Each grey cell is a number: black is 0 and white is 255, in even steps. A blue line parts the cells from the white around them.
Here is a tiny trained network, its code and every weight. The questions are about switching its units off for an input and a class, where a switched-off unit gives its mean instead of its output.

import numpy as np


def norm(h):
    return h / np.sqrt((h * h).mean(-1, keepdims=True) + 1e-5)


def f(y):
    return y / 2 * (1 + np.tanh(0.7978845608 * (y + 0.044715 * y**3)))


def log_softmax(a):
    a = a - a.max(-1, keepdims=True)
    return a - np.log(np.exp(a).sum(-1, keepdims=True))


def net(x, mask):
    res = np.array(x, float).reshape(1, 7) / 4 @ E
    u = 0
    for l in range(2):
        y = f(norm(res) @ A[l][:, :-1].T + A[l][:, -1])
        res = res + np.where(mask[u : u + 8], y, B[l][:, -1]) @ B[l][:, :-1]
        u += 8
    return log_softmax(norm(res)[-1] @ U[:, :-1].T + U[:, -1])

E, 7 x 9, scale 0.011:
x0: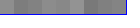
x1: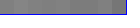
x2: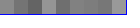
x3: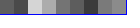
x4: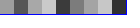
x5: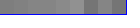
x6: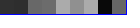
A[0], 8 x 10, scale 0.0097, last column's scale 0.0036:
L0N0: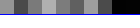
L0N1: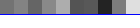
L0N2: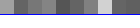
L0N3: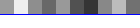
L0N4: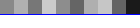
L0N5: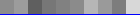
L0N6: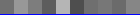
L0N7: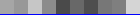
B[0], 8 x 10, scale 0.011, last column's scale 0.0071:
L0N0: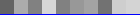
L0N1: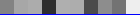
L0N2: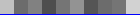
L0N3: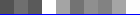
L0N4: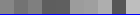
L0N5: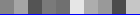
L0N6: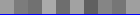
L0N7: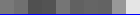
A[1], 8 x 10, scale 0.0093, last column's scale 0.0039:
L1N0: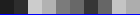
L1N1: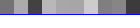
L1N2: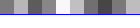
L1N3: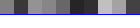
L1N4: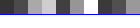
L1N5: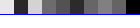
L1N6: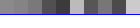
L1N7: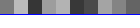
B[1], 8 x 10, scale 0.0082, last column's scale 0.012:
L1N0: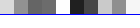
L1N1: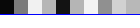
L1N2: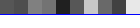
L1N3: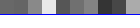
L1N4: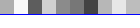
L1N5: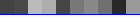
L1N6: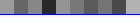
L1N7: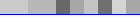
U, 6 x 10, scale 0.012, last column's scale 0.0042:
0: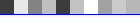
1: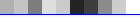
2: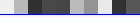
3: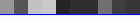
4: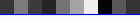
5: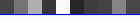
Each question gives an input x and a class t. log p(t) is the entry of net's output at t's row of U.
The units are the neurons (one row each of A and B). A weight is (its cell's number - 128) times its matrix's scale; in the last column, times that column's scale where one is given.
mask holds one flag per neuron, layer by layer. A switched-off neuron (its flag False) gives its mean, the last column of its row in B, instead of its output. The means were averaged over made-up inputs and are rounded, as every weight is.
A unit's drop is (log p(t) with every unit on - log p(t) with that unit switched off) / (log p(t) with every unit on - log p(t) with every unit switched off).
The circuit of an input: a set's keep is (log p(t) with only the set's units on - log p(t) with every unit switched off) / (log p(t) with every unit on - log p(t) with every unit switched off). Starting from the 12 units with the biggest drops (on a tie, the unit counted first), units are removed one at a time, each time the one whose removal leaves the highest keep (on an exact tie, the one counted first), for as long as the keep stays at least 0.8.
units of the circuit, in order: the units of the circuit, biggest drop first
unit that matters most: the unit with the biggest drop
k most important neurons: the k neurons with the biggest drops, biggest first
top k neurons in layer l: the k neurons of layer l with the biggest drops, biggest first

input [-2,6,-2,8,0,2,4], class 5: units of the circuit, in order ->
[L0N1]
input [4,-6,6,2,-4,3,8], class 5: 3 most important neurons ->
[L0N5, L1N1, L0N4]
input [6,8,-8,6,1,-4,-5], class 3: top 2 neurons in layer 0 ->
[L0N0, L0N2]
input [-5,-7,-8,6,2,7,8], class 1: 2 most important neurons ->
[L1N4, L0N0]
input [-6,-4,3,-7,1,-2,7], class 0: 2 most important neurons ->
[L1N1, L0N2]
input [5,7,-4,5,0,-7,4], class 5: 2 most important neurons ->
[L0N1, L0N3]
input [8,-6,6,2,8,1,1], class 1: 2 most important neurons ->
[L0N0, L1N4]
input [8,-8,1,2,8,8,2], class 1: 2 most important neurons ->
[L0N0, L0N5]
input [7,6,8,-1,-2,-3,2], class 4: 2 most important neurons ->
[L1N0, L1N2]
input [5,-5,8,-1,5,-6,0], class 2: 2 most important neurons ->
[L0N2, L0N3]
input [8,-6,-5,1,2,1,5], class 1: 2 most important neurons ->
[L0N5, L1N0]
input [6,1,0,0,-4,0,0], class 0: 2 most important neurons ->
[L0N3, L1N2]
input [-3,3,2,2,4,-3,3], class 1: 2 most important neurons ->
[L0N5, L1N0]
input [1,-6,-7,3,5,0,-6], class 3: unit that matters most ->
L1N5
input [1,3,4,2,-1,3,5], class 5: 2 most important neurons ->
[L0N1, L0N5]
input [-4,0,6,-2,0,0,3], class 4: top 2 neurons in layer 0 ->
[L0N1, L0N3]
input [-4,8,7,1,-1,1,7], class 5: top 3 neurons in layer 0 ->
[L0N1, L0N5, L0N4]
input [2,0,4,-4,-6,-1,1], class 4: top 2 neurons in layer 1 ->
[L1N2, L1N4]
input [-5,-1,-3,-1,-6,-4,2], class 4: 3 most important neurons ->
[L1N2, L1N0, L0N1]
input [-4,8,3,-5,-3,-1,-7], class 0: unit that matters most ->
L0N3
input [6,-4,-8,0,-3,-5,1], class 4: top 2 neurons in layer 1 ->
[L1N2, L1N0]
